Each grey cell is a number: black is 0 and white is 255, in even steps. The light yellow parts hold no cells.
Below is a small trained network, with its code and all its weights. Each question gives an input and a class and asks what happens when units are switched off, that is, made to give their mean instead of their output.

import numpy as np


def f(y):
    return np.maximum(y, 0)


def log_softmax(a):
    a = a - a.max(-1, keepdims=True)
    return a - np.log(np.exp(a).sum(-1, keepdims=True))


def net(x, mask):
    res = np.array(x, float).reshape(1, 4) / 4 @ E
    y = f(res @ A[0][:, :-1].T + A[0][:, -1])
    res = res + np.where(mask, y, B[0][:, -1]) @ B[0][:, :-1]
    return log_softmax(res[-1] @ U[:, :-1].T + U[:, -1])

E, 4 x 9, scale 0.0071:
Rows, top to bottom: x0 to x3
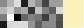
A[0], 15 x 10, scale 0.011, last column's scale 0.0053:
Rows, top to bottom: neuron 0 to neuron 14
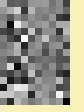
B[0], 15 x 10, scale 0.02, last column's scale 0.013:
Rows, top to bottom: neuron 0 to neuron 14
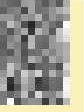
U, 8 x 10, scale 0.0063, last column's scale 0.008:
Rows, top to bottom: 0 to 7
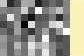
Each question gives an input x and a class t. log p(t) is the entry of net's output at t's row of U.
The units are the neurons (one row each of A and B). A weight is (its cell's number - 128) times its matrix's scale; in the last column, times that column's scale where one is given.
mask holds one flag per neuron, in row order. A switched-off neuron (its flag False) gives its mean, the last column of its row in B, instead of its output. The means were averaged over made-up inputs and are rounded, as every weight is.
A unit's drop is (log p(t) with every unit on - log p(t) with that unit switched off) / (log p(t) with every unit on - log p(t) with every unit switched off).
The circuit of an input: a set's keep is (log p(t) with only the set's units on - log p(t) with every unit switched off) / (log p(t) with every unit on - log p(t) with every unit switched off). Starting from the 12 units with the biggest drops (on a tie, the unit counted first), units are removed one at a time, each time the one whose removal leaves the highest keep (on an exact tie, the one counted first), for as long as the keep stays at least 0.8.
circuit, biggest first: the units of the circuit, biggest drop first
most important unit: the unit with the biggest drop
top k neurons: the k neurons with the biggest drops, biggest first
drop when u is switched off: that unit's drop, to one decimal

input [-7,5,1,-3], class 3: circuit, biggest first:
[neuron 5]
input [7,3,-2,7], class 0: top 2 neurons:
[neuron 12; neuron 5]
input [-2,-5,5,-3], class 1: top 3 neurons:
[neuron 3; neuron 4; neuron 10]
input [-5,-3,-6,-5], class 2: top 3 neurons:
[neuron 3; neuron 12; neuron 14]
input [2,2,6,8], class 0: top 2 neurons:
[neuron 12; neuron 3]
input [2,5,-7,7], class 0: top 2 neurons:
[neuron 12; neuron 9]
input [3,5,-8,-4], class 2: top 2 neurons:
[neuron 3; neuron 14]
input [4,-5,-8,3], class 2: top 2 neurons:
[neuron 3; neuron 14]
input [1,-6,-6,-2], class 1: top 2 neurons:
[neuron 4; neuron 10]
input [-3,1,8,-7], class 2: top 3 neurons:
[neuron 9; neuron 12; neuron 13]
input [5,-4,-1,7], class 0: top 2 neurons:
[neuron 12; neuron 5]
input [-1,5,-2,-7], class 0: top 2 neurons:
[neuron 11; neuron 4]
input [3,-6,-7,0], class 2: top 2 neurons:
[neuron 3; neuron 13]
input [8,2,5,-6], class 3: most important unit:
neuron 12
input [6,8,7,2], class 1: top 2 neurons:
[neuron 13; neuron 3]
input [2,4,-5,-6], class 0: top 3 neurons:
[neuron 11; neuron 9; neuron 4]
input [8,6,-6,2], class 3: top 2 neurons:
[neuron 1; neuron 6]
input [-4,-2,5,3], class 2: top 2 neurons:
[neuron 9; neuron 11]
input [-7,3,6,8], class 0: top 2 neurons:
[neuron 12; neuron 3]
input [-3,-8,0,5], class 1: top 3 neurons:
[neuron 4; neuron 10; neuron 11]
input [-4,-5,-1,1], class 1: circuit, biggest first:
[neuron 4]
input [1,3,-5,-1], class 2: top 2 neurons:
[neuron 3; neuron 4]
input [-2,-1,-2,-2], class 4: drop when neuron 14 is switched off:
0.3
